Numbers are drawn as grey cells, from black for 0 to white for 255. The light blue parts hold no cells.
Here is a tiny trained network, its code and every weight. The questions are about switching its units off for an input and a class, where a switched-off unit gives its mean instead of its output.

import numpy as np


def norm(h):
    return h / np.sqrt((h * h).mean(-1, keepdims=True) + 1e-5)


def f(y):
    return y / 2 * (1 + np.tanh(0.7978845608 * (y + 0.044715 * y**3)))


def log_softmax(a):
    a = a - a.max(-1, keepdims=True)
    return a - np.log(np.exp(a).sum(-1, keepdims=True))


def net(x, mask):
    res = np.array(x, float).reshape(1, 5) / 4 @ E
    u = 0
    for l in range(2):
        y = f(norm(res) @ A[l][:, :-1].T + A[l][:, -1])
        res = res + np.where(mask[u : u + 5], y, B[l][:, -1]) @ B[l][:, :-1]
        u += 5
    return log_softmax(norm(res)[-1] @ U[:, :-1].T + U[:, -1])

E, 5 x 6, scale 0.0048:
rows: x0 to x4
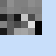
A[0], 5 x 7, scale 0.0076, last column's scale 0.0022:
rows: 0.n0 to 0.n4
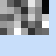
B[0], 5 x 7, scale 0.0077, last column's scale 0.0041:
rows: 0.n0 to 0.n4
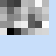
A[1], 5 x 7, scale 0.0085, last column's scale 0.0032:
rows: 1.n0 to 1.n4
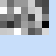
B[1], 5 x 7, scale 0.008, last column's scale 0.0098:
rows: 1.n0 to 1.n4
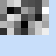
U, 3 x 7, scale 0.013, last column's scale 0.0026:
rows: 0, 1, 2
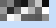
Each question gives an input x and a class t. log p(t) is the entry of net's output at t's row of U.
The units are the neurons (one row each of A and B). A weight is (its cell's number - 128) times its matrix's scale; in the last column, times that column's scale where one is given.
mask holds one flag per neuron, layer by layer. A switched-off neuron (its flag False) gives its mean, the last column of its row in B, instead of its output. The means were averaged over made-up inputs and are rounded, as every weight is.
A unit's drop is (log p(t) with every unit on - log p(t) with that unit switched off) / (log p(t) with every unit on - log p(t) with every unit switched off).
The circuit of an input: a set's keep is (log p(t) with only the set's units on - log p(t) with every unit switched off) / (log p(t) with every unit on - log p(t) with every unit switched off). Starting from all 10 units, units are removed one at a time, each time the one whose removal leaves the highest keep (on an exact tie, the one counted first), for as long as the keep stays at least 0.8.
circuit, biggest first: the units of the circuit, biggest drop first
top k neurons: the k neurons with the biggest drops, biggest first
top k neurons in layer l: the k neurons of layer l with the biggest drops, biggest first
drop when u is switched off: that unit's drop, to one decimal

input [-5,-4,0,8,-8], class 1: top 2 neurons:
(1.n4, 0.n1)
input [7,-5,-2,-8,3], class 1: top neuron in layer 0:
(0.n4)
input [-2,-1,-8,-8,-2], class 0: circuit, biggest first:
(1.n4, 1.n1)
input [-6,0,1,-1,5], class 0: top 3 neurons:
(0.n4, 1.n3, 0.n3)
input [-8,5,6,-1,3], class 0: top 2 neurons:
(0.n3, 1.n1)
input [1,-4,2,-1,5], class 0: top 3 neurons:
(1.n3, 0.n3, 1.n1)
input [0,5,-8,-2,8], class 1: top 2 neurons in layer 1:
(1.n1, 1.n2)
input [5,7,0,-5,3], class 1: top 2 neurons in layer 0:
(0.n4, 0.n0)
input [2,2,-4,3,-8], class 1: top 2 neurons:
(1.n1, 0.n0)
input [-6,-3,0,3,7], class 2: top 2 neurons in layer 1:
(1.n1, 1.n0)
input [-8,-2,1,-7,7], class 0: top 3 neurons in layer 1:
(1.n3, 1.n1, 1.n2)
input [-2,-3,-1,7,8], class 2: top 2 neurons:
(1.n1, 1.n0)
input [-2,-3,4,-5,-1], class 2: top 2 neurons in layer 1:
(1.n2, 1.n1)
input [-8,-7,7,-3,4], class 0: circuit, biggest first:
(1.n3)
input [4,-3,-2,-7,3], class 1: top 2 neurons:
(0.n4, 1.n4)
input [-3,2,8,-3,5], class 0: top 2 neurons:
(0.n3, 1.n3)
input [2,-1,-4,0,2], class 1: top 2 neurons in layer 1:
(1.n1, 1.n2)
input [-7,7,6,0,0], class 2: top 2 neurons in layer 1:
(1.n1, 1.n4)
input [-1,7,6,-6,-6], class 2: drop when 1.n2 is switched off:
0.3
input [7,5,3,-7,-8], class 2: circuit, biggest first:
(1.n2)
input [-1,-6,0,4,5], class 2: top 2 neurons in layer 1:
(1.n1, 1.n0)
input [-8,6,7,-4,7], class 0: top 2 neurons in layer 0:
(0.n3, 0.n4)
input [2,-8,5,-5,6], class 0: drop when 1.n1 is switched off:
0.1
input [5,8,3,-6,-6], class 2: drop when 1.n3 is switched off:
0.0
